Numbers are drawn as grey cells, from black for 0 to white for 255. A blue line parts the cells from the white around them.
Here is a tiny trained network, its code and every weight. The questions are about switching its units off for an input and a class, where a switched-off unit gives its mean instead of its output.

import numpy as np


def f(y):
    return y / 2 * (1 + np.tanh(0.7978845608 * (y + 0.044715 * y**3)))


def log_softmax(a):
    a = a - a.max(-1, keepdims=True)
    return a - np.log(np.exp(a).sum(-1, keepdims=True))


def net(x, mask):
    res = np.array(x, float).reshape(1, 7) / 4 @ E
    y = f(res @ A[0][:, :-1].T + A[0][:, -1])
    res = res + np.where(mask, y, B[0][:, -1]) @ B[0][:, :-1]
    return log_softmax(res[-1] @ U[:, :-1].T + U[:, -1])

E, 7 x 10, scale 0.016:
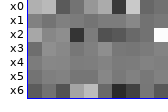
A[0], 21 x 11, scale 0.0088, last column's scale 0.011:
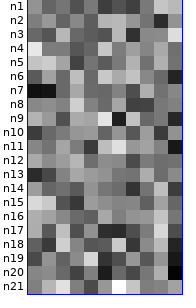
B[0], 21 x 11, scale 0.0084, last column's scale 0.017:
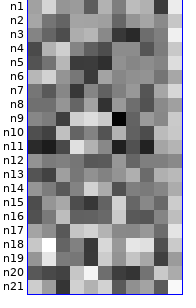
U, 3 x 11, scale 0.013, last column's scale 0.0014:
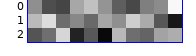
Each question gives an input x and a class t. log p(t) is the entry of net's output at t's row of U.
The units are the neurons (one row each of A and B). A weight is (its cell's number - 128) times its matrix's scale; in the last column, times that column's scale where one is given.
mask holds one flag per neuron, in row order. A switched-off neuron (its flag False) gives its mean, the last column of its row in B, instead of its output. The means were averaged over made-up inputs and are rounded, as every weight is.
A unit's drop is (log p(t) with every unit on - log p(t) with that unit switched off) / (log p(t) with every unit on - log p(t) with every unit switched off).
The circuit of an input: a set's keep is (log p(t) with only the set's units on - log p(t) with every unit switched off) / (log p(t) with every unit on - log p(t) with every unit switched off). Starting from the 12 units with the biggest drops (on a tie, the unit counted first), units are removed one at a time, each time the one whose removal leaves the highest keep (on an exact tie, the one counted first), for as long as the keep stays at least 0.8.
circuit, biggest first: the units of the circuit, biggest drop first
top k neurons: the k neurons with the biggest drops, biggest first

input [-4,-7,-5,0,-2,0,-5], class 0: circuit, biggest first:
n11
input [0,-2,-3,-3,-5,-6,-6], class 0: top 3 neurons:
n11; n18; n1
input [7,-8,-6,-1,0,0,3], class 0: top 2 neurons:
n9; n18
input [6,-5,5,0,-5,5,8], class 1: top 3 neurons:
n19; n1; n3
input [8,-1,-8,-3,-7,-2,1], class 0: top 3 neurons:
n9; n18; n1
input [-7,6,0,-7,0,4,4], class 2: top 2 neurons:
n21; n7
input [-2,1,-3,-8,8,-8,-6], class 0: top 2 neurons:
n11; n1
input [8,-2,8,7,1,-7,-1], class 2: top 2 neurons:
n5; n15
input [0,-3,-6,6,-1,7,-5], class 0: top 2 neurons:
n11; n18
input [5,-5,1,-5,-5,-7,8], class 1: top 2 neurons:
n19; n3
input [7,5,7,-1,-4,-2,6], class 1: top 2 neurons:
n19; n1
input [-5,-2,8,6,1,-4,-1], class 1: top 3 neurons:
n18; n1; n11
